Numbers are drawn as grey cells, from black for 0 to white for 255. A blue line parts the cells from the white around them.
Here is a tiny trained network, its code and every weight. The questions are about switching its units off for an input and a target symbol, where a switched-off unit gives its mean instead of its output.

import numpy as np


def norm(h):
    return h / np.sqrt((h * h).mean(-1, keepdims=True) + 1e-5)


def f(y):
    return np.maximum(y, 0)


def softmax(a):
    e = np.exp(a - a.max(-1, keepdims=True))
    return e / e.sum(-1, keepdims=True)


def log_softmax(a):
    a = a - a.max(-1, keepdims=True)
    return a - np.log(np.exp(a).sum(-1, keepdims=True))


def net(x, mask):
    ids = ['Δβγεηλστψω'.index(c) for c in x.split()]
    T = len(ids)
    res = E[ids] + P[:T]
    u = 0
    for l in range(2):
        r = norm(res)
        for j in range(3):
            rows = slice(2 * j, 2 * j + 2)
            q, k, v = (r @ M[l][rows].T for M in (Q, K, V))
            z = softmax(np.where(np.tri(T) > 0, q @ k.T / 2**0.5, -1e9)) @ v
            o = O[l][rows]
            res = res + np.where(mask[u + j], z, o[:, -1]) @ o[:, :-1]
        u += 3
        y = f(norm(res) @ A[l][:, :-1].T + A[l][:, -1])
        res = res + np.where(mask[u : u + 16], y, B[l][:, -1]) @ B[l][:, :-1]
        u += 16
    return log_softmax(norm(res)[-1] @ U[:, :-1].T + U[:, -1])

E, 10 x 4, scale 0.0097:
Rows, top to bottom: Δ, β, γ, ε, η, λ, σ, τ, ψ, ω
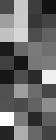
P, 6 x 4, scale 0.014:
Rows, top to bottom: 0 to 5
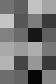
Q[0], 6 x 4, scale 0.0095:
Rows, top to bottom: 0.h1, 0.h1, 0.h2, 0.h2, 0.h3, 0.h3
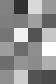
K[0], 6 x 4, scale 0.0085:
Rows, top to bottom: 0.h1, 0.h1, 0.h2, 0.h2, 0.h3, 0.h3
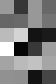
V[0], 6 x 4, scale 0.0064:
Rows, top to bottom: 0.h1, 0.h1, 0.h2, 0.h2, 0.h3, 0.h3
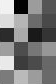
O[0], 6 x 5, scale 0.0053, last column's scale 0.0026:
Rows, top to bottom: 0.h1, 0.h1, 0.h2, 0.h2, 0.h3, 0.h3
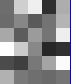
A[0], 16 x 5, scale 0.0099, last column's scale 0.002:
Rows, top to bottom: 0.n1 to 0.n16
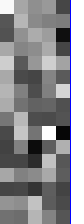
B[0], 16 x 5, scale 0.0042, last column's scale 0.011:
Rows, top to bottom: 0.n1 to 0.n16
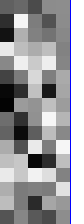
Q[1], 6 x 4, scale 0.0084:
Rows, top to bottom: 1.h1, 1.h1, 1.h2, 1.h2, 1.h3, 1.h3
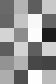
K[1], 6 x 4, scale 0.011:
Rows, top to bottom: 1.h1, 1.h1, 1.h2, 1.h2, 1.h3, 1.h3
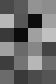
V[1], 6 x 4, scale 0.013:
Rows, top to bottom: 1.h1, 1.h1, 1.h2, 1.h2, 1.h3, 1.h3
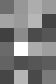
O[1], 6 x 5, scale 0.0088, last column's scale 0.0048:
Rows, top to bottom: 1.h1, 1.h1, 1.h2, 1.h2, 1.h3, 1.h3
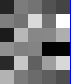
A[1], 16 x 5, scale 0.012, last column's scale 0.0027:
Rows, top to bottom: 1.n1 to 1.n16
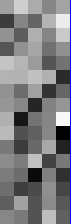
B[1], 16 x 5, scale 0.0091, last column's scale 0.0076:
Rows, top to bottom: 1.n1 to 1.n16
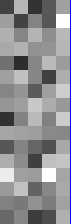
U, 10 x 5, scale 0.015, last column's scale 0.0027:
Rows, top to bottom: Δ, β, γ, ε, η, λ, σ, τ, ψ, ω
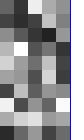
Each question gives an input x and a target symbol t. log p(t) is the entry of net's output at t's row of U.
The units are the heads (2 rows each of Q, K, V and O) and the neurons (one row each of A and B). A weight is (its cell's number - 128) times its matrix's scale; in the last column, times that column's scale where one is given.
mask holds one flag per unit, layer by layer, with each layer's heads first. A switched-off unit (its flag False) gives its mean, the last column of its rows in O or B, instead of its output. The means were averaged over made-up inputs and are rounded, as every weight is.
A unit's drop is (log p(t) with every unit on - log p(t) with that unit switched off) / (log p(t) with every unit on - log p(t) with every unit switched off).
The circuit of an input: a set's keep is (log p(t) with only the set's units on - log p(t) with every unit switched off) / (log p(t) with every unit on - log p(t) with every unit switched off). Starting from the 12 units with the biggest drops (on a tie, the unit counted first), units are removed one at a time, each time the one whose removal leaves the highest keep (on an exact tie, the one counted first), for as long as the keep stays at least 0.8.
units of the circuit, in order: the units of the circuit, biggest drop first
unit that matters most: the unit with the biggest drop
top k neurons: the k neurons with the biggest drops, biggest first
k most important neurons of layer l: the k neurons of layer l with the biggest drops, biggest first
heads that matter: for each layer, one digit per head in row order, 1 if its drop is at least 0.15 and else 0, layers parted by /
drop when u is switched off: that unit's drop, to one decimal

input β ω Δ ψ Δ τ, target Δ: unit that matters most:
0.n5
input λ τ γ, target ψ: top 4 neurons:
[0.n5, 0.n7, 0.n11, 0.n10]
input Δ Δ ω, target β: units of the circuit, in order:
[0.h1, 1.h2, 1.n2]
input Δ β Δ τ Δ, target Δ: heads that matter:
101 / 010
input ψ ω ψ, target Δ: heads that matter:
100 / 100
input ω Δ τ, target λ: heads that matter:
101 / 010
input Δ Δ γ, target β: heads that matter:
100 / 010
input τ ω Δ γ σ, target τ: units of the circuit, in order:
[1.h2, 0.n5]
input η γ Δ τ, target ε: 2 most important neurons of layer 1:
[1.n1, 1.n6]
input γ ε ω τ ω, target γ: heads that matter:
010 / 110
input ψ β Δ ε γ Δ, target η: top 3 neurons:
[1.n13, 0.n15, 0.n8]
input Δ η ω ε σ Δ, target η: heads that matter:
111 / 001
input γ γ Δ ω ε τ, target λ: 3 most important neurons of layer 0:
[0.n10, 0.n12, 0.n1]
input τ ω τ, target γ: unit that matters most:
0.h2
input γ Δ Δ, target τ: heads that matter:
001 / 011
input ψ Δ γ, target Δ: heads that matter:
100 / 100
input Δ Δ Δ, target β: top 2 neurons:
[0.n11, 1.n2]
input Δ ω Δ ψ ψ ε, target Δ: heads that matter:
100 / 001
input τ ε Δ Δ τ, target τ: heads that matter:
111 / 010
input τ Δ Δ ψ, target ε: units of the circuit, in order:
[1.n1]
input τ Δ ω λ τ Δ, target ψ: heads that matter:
010 / 001
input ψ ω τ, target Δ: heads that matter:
100 / 100
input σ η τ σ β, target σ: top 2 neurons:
[0.n12, 0.n11]
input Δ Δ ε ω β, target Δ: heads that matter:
111 / 000
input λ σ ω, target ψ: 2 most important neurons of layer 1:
[1.n9, 1.n14]
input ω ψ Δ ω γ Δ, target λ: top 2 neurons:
[1.n13, 0.n12]
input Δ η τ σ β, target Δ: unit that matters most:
0.h3
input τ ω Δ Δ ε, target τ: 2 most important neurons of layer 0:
[0.n5, 0.n7]
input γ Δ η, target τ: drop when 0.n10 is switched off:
0.2
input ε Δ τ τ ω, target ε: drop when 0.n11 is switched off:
0.3
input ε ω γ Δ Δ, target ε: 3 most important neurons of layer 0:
[0.n11, 0.n9, 0.n3]
